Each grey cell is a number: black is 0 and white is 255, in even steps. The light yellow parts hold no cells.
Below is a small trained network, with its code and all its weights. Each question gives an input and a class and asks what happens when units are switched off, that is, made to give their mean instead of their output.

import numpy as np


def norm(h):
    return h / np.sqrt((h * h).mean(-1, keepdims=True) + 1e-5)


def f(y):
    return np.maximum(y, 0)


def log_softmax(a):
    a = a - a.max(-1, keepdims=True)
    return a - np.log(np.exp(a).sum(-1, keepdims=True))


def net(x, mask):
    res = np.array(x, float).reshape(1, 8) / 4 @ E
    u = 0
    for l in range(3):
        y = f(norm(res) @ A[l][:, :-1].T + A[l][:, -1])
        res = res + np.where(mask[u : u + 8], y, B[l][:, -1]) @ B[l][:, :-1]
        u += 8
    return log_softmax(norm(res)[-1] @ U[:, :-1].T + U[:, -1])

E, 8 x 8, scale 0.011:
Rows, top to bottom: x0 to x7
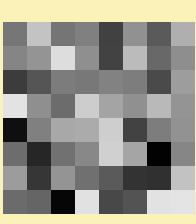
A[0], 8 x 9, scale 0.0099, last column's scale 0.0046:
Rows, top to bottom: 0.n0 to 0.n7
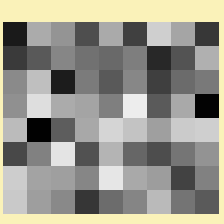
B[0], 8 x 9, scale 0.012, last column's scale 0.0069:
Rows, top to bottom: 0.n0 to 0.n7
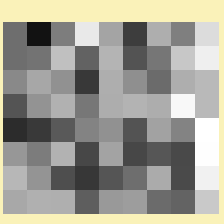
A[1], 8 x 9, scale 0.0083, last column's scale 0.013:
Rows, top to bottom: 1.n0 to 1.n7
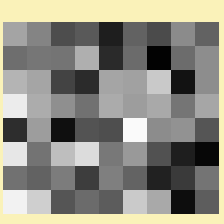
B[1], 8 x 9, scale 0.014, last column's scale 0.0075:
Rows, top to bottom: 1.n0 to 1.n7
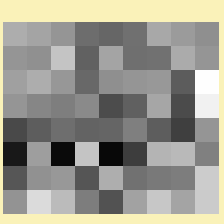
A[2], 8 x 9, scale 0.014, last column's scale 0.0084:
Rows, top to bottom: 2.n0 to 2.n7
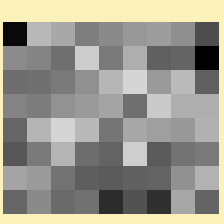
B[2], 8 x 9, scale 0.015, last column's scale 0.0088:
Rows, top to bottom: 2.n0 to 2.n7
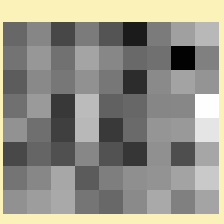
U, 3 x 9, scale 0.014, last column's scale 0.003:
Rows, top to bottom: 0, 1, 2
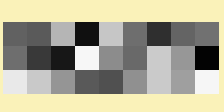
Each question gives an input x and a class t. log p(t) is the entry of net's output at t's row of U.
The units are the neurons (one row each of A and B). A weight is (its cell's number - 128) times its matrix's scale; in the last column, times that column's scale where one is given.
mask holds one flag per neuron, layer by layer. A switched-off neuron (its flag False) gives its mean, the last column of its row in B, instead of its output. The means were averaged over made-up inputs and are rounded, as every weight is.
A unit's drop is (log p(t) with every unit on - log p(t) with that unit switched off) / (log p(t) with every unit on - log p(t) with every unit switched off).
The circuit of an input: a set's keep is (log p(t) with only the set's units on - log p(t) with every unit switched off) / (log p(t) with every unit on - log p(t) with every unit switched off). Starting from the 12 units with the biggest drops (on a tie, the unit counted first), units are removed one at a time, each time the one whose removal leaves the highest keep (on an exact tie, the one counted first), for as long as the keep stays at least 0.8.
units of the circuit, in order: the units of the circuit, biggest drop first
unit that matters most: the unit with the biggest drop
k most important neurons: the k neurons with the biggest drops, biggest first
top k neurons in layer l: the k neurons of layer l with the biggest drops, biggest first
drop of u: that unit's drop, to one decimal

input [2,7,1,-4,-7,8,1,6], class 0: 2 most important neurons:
(0.n0 2.n4)
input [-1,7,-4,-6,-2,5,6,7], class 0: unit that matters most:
1.n7
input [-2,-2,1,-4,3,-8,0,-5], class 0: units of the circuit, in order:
(0.n5 1.n7)
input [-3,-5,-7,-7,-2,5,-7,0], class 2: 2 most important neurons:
(0.n6 1.n7)
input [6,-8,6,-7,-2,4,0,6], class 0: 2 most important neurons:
(2.n4 0.n2)
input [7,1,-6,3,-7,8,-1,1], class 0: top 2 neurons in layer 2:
(2.n4 2.n3)
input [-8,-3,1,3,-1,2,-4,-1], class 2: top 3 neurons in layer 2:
(2.n4 2.n5 2.n0)
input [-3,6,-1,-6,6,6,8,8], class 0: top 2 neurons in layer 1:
(1.n7 1.n1)
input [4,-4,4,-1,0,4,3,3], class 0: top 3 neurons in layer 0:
(0.n0 0.n3 0.n2)
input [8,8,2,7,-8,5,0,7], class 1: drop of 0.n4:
0.2
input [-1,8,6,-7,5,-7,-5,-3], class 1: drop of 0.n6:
0.1
